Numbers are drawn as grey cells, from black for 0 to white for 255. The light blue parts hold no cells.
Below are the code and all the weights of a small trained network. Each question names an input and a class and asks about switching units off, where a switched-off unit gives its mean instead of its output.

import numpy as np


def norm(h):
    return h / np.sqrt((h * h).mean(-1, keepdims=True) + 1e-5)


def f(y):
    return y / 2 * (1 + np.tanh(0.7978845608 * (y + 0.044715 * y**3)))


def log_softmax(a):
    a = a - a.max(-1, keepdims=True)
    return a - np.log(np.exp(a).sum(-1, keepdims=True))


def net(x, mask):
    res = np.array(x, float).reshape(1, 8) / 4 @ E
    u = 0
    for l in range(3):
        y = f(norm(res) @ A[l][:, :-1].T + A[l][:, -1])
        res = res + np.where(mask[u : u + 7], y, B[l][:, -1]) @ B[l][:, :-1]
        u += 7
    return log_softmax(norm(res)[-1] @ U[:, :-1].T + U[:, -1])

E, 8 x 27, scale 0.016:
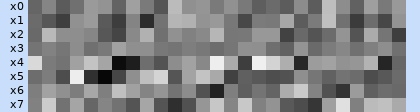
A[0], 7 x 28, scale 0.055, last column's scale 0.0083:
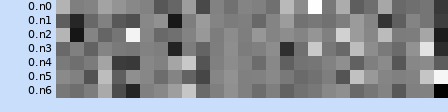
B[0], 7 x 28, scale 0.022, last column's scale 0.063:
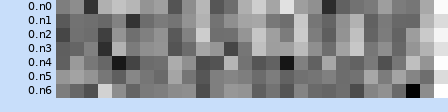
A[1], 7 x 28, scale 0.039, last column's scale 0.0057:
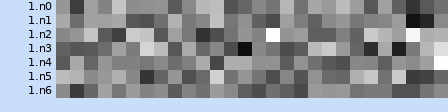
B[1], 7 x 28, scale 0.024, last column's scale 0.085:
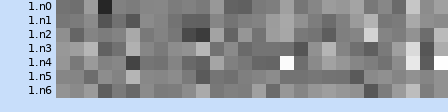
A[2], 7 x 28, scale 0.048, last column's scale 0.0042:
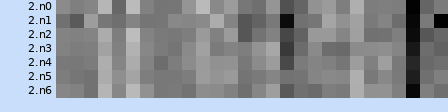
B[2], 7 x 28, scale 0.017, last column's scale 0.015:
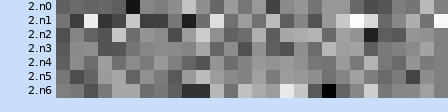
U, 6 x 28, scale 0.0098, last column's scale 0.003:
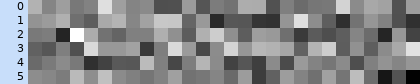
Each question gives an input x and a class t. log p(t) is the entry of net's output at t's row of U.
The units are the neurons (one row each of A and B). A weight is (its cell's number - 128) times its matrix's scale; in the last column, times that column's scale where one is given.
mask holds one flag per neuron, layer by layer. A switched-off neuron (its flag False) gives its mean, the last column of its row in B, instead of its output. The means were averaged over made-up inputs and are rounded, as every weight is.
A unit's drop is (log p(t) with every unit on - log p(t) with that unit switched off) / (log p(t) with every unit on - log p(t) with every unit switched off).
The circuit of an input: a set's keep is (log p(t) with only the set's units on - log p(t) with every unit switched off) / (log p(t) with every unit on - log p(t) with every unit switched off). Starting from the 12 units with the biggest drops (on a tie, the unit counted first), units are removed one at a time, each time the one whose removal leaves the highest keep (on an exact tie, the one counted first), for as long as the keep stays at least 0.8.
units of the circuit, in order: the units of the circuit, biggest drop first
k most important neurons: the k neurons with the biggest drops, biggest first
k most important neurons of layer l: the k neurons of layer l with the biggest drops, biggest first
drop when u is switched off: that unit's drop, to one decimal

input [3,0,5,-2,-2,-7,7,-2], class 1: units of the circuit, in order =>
0.n0, 1.n3, 0.n1
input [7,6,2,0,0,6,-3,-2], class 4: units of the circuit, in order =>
0.n0
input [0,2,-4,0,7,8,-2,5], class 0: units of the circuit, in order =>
0.n5, 0.n1
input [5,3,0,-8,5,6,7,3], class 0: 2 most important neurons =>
0.n2, 0.n1
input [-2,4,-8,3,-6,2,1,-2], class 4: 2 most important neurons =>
0.n4, 0.n0
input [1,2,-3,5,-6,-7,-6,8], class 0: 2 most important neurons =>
0.n5, 1.n2
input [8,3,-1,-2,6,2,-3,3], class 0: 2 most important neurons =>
0.n5, 0.n2
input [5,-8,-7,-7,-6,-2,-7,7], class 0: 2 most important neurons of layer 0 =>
0.n5, 0.n1
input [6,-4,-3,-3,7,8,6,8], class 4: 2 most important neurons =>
0.n3, 0.n4
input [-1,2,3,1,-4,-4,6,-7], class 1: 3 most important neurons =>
0.n0, 1.n3, 0.n2
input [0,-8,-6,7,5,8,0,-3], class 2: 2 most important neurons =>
0.n0, 0.n6
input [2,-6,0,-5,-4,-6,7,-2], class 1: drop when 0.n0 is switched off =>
0.6
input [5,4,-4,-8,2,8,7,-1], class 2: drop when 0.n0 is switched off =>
0.1
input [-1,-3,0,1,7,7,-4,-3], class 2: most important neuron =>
0.n0
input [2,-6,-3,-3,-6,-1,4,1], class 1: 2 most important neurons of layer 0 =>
0.n5, 0.n0
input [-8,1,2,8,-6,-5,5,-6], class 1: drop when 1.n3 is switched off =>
0.1
